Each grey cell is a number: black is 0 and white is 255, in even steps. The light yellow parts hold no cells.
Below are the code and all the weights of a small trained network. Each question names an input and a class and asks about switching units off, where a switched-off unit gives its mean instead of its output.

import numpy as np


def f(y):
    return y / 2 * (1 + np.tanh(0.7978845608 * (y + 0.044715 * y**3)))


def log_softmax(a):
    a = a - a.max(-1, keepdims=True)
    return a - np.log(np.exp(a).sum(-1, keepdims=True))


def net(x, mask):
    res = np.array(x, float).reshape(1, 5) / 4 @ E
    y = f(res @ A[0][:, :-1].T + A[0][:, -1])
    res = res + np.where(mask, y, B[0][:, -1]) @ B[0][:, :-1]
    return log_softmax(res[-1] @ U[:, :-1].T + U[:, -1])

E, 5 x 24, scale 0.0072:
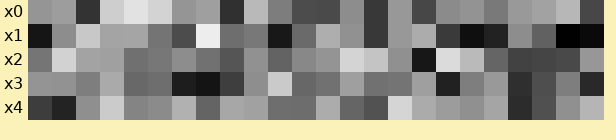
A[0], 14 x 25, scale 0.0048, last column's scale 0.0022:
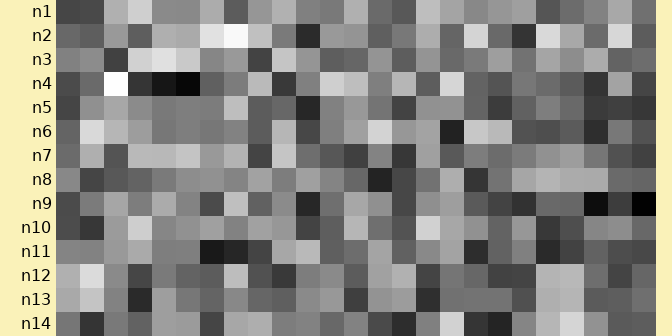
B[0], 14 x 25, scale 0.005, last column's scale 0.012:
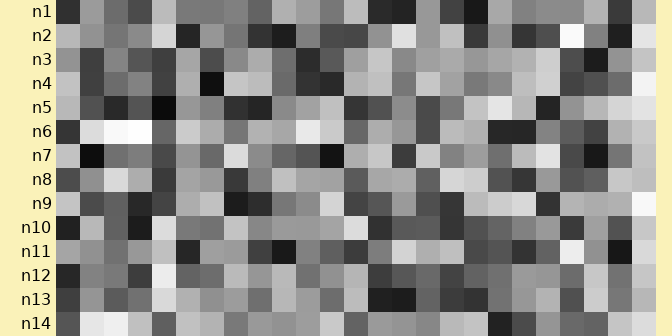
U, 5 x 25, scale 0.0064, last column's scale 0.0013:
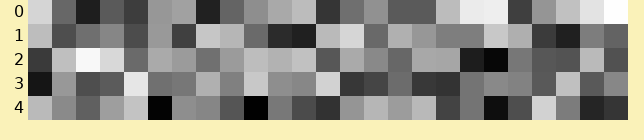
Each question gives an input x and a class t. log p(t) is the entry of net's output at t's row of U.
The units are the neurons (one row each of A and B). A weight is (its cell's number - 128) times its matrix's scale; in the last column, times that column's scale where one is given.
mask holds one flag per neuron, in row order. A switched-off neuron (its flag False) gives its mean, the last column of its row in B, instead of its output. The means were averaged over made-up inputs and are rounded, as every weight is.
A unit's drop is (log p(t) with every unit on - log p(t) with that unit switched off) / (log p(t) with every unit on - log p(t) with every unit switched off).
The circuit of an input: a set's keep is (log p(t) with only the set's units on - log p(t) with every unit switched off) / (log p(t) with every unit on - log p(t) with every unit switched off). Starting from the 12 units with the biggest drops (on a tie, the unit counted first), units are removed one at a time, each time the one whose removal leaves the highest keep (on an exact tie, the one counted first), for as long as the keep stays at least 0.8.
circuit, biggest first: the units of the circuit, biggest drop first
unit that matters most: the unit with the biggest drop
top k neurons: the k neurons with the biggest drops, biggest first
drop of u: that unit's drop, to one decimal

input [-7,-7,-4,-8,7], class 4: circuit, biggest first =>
n2, n9
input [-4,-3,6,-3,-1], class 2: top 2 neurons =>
n6, n9
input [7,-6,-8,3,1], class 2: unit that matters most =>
n8
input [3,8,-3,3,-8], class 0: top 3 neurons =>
n9, n5, n10
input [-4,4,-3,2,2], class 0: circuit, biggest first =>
n9, n5
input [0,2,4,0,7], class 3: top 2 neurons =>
n10, n1
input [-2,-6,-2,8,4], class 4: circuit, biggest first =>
n11, n9
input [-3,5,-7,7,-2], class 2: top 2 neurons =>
n14, n2
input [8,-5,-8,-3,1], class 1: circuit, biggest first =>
n3, n9
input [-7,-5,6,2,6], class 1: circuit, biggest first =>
n4, n9
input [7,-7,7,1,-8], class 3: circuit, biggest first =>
n13, n9
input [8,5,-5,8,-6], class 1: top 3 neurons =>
n7, n3, n2
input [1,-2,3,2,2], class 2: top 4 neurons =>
n9, n5, n2, n4
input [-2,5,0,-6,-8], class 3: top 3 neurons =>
n12, n13, n11
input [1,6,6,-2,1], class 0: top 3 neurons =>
n9, n5, n14
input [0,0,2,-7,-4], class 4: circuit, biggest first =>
n2
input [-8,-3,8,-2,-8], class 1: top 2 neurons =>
n4, n14
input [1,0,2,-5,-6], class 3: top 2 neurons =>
n13, n12
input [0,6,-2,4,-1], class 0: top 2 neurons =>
n9, n5
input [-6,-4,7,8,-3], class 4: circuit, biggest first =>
n11
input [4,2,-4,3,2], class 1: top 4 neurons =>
n6, n7, n3, n2
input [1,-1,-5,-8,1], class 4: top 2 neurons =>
n2, n6
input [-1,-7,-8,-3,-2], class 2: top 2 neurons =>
n8, n9
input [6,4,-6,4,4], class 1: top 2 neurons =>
n7, n3
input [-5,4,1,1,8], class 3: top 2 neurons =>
n10, n1
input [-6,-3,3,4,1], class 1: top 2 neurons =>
n4, n9
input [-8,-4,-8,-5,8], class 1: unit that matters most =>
n4
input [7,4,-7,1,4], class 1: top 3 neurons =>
n7, n3, n6
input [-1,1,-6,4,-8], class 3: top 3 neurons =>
n12, n13, n6
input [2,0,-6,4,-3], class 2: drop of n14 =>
0.1
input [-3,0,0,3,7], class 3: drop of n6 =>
0.0
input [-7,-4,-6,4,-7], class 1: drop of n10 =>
0.2
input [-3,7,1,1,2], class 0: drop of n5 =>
0.1
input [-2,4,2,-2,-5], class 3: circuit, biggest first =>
n12
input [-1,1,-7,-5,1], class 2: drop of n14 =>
0.6
